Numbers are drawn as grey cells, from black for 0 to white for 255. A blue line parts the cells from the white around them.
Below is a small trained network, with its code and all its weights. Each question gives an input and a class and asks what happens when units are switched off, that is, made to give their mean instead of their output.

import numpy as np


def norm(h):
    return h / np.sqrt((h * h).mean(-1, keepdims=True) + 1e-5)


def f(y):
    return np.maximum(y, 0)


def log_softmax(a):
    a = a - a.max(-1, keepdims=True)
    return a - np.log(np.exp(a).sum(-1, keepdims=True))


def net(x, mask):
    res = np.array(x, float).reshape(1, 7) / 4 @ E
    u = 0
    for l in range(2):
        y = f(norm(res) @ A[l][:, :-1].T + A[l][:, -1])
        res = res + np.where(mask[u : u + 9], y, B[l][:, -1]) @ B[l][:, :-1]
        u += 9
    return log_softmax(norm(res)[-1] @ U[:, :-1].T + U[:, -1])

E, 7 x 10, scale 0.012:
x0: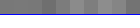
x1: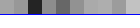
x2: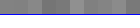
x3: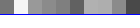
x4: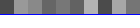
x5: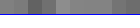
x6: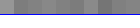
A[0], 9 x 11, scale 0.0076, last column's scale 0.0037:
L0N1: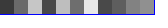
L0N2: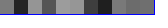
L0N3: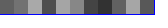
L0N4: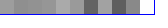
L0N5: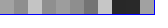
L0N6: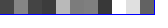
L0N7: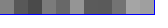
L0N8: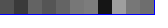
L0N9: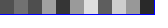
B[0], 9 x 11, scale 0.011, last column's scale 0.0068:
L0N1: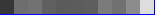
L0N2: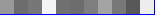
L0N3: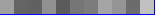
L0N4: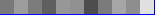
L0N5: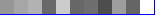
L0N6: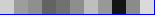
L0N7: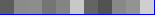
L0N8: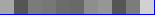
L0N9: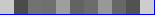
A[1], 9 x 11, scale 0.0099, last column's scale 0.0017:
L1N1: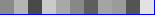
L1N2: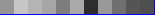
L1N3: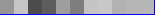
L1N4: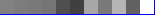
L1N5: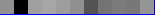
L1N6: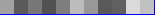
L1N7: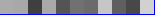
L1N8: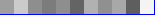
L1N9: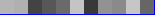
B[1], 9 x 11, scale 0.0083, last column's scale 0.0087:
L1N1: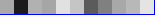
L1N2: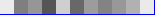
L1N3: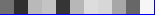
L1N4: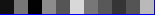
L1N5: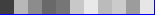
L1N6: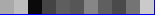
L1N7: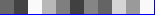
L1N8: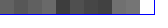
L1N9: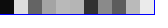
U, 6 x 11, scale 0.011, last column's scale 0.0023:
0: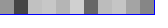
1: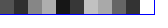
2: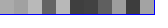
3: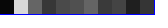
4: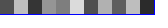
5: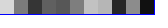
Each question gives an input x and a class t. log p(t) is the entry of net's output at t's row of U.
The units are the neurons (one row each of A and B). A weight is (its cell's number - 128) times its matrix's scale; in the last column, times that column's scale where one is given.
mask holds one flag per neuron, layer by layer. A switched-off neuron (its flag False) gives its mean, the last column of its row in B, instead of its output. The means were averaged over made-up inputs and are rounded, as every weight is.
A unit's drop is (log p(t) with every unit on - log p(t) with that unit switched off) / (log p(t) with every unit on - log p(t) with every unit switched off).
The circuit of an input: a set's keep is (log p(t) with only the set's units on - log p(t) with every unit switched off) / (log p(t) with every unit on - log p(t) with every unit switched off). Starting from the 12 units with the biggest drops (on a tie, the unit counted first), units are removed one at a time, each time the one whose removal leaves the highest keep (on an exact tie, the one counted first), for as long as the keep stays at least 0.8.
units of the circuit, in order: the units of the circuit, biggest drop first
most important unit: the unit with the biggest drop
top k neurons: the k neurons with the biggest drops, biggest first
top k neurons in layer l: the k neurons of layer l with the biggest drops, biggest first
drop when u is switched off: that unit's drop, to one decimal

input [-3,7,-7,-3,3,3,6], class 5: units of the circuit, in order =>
(L0N6)
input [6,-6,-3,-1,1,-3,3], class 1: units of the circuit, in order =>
(L0N1 L0N2)
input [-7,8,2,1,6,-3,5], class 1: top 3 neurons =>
(L1N3 L1N7 L1N2)
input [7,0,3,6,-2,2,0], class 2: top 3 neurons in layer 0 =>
(L0N5 L0N2 L0N3)
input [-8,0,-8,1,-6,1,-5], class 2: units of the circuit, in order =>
(L0N5 L1N3)
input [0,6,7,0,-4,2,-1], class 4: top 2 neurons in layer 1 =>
(L1N9 L1N6)
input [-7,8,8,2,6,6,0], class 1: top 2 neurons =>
(L1N3 L1N7)
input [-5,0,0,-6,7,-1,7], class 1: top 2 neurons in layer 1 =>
(L1N2 L1N7)
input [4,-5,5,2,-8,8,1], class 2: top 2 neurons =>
(L0N5 L1N3)
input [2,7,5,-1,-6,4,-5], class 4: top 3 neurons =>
(L1N9 L0N2 L1N6)
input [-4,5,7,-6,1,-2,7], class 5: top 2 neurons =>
(L0N6 L1N6)
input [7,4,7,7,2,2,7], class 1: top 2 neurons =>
(L1N8 L0N2)
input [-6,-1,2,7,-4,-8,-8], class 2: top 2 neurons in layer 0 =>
(L0N5 L0N2)
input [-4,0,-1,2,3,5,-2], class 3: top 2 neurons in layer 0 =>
(L0N1 L0N2)
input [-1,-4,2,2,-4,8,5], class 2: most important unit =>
L0N5
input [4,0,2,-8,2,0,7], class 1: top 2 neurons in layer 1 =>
(L1N2 L1N1)
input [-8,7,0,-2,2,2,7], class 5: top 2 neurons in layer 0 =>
(L0N6 L0N9)
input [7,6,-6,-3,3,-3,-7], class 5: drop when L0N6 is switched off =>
0.4
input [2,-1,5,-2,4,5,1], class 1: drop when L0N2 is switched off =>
0.2
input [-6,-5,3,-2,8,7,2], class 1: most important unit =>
L0N2
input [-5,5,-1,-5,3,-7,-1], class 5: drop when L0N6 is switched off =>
0.2
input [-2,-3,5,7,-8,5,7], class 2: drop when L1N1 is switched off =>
0.0
